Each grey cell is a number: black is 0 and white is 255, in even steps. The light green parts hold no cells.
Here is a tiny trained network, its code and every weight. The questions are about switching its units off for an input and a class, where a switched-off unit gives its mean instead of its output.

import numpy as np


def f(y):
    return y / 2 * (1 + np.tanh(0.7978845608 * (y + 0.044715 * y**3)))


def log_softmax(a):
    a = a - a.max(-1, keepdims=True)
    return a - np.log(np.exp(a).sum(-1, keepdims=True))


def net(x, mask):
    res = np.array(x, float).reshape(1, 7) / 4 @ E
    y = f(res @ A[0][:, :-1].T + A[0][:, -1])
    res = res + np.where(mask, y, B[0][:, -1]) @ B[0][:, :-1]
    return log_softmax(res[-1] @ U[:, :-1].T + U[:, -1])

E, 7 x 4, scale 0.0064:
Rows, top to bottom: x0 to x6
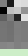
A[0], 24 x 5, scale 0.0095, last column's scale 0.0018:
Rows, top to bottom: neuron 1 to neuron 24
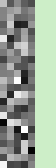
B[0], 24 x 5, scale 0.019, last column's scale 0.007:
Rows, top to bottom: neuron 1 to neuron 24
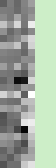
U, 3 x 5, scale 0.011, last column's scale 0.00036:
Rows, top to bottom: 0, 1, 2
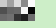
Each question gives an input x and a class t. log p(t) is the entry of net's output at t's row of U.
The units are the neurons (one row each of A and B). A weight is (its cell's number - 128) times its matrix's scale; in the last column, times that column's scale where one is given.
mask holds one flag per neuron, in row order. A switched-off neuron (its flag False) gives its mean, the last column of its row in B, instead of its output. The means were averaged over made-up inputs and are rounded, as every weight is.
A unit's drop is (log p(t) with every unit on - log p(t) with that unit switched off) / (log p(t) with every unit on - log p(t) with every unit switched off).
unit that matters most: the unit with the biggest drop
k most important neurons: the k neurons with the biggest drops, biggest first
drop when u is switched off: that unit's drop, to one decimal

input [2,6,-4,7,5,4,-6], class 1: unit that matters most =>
neuron 18
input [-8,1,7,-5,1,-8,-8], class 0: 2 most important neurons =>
neuron 4; neuron 12
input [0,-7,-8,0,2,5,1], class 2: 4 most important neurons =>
neuron 12; neuron 18; neuron 11; neuron 15
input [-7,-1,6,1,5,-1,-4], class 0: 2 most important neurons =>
neuron 4; neuron 12
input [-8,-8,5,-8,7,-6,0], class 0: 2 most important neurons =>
neuron 4; neuron 20
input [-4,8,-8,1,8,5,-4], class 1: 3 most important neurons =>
neuron 18; neuron 19; neuron 15
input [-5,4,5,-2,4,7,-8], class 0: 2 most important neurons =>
neuron 4; neuron 12
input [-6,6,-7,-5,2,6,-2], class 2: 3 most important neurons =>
neuron 12; neuron 14; neuron 11
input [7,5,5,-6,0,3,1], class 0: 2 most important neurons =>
neuron 14; neuron 7
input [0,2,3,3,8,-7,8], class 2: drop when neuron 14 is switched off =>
0.1
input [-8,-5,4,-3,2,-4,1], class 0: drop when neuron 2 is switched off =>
0.0
